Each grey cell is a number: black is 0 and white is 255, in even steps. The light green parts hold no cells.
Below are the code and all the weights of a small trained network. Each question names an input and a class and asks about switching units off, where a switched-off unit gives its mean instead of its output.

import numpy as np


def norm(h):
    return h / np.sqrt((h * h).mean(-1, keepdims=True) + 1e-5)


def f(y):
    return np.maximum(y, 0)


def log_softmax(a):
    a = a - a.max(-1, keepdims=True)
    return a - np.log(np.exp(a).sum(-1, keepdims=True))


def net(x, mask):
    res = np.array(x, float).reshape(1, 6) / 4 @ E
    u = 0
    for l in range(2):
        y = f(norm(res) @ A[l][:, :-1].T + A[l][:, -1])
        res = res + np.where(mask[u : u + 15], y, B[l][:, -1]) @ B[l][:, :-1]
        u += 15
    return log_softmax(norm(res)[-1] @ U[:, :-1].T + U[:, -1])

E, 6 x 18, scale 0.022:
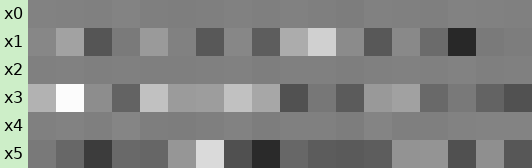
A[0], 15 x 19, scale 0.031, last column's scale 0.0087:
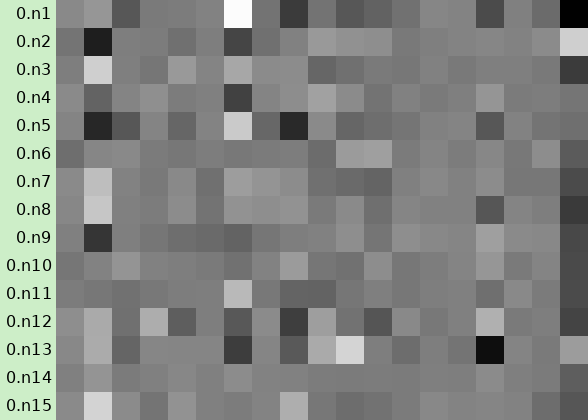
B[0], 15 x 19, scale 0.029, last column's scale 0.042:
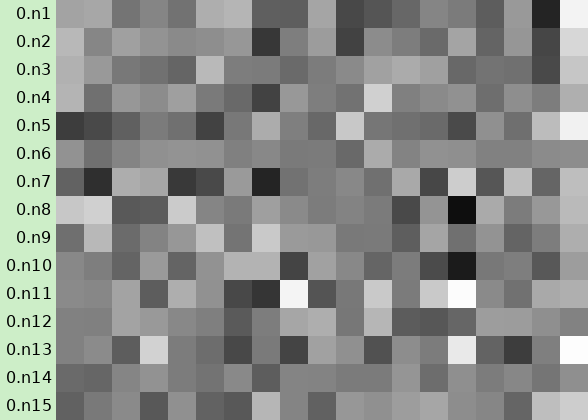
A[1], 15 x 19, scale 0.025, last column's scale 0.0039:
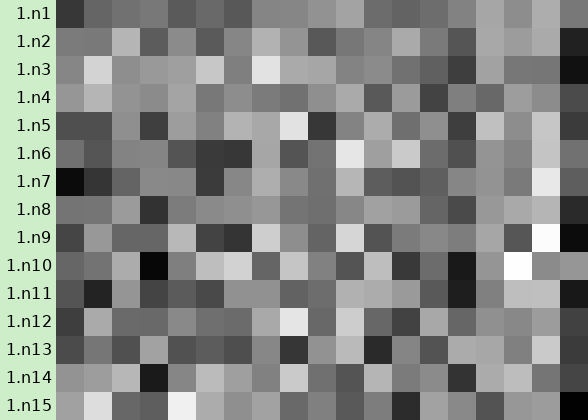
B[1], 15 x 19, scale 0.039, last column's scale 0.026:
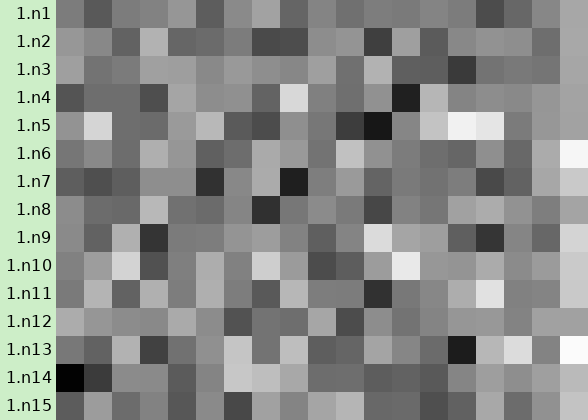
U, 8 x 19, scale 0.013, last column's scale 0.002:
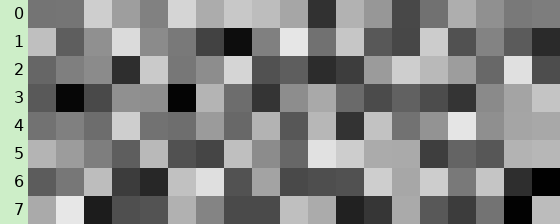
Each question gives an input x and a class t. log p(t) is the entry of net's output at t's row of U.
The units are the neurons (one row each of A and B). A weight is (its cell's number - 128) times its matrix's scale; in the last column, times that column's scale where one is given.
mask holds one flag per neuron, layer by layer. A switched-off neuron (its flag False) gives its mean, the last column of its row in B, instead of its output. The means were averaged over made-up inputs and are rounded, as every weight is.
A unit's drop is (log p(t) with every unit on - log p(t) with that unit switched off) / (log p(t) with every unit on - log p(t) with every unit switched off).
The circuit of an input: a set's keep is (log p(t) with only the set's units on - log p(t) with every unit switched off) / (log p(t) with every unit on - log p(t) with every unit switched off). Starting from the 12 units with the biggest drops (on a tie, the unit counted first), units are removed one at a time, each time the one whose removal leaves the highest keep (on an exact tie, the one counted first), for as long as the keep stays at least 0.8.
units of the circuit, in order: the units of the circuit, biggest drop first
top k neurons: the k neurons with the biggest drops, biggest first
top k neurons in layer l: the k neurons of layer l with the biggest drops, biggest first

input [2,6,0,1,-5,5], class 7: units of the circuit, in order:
0.n1
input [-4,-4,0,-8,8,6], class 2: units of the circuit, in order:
0.n13; 0.n5; 1.n5
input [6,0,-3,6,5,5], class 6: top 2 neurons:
0.n13; 0.n7
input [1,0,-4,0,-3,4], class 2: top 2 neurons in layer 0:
0.n13; 0.n5
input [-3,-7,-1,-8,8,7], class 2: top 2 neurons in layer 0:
0.n13; 0.n5
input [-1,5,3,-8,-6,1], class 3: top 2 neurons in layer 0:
0.n5; 0.n1
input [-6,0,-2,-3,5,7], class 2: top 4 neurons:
0.n13; 0.n5; 0.n11; 0.n7
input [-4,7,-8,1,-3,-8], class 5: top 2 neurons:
0.n1; 0.n2
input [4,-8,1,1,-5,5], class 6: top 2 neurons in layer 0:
0.n1; 0.n15
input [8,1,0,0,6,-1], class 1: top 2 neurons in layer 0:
0.n5; 0.n4
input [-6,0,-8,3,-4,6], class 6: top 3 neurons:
0.n1; 0.n13; 0.n11
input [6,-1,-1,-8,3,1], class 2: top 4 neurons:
0.n13; 0.n5; 0.n1; 0.n3
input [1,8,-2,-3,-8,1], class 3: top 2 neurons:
0.n1; 0.n5
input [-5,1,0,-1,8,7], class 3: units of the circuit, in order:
0.n5
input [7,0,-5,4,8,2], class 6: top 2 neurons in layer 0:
0.n13; 0.n7
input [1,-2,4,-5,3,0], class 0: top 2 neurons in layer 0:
0.n2; 0.n13
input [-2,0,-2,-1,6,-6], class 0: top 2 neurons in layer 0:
0.n13; 0.n7
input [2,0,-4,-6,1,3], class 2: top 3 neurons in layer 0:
0.n13; 0.n5; 0.n7
